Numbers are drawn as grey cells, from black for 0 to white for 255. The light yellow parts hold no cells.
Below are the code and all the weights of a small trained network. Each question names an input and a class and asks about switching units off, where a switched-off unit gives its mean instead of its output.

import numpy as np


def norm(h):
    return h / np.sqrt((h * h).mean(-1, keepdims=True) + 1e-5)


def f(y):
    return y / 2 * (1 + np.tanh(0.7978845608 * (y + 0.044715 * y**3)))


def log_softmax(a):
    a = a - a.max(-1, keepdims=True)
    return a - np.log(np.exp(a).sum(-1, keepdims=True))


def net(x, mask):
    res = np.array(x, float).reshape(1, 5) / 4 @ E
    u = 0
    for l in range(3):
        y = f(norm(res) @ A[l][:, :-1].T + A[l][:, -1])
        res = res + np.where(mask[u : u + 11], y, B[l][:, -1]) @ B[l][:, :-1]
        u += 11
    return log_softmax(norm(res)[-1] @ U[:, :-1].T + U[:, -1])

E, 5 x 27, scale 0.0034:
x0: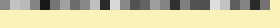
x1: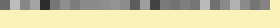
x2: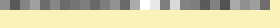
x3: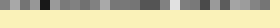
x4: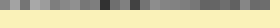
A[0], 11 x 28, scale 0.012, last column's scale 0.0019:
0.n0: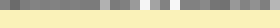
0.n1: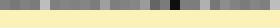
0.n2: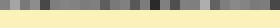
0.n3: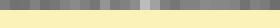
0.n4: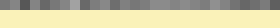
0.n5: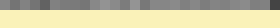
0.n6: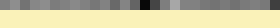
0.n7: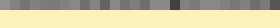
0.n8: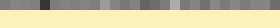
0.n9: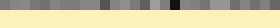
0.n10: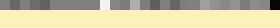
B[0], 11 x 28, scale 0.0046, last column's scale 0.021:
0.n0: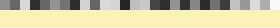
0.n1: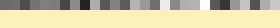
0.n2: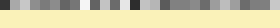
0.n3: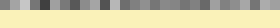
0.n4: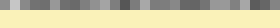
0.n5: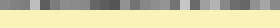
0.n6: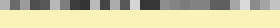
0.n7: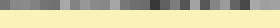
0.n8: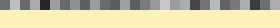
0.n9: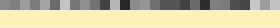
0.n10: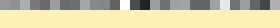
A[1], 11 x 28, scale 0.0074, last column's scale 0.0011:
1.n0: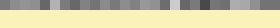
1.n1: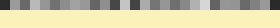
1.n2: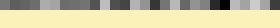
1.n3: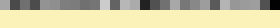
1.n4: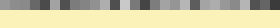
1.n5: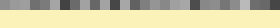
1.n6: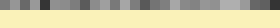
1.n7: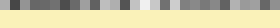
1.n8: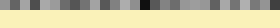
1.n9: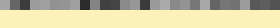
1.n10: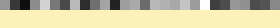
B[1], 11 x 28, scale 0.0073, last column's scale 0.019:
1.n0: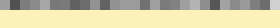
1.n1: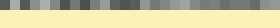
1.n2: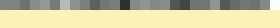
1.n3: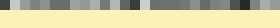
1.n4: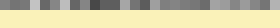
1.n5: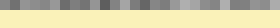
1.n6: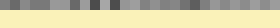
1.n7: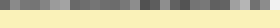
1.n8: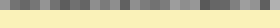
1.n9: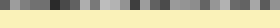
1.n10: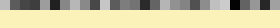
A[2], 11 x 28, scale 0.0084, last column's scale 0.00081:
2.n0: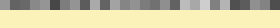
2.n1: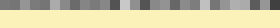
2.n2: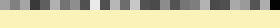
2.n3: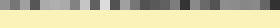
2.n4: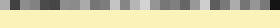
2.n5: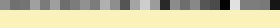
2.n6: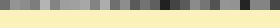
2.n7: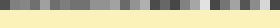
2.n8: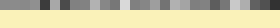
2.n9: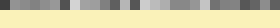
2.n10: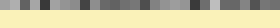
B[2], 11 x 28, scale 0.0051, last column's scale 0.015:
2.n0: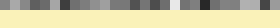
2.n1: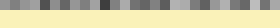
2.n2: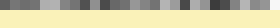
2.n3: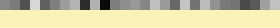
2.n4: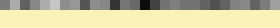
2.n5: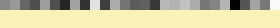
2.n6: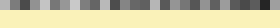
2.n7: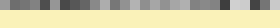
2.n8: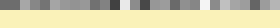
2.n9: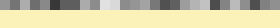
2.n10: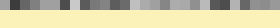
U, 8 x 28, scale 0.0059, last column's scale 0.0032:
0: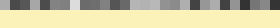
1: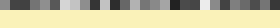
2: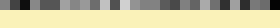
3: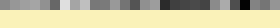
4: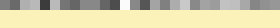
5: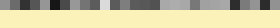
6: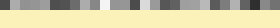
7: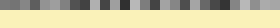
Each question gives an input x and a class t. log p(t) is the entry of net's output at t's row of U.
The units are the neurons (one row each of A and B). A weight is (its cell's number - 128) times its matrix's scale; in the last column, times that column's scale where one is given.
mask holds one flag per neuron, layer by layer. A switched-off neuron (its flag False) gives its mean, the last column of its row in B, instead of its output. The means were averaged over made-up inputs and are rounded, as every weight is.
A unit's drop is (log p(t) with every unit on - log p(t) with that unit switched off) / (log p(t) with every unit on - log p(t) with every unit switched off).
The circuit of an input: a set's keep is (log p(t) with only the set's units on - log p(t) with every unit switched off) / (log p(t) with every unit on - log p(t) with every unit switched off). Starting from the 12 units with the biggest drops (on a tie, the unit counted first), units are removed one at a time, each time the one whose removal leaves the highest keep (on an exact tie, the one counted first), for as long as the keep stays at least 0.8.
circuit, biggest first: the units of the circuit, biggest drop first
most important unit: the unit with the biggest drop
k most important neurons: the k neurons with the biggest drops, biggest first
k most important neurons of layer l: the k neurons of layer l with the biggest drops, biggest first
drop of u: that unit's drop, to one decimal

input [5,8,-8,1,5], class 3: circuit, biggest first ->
0.n2, 0.n9
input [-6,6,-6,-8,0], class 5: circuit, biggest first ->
0.n1, 1.n10, 0.n0
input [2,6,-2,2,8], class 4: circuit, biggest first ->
0.n2
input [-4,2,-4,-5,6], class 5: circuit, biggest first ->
0.n0, 0.n1, 1.n10
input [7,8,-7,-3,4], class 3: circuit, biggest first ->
0.n9, 0.n2
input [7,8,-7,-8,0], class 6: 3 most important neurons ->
0.n2, 0.n1, 0.n0
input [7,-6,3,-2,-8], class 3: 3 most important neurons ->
0.n1, 0.n0, 0.n6
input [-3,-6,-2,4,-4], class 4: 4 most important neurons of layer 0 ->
0.n10, 0.n9, 0.n1, 0.n8
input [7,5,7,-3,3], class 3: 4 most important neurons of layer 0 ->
0.n1, 0.n0, 0.n6, 0.n9
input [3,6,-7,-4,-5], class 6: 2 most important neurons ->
0.n2, 0.n1
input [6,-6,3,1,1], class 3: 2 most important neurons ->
0.n1, 0.n0
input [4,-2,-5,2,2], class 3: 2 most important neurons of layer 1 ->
1.n7, 1.n0
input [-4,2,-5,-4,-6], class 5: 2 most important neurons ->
0.n1, 1.n10
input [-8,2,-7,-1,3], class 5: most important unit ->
0.n0
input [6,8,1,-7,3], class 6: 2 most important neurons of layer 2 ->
2.n7, 2.n9
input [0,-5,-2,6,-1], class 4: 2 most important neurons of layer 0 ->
0.n0, 0.n8
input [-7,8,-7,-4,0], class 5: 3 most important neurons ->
0.n1, 0.n0, 1.n10
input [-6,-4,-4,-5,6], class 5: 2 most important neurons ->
0.n0, 1.n10
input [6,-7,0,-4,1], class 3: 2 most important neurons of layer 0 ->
0.n9, 0.n6
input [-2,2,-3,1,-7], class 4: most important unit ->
0.n10
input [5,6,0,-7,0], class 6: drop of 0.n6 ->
0.6
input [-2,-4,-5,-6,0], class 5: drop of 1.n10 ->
0.6
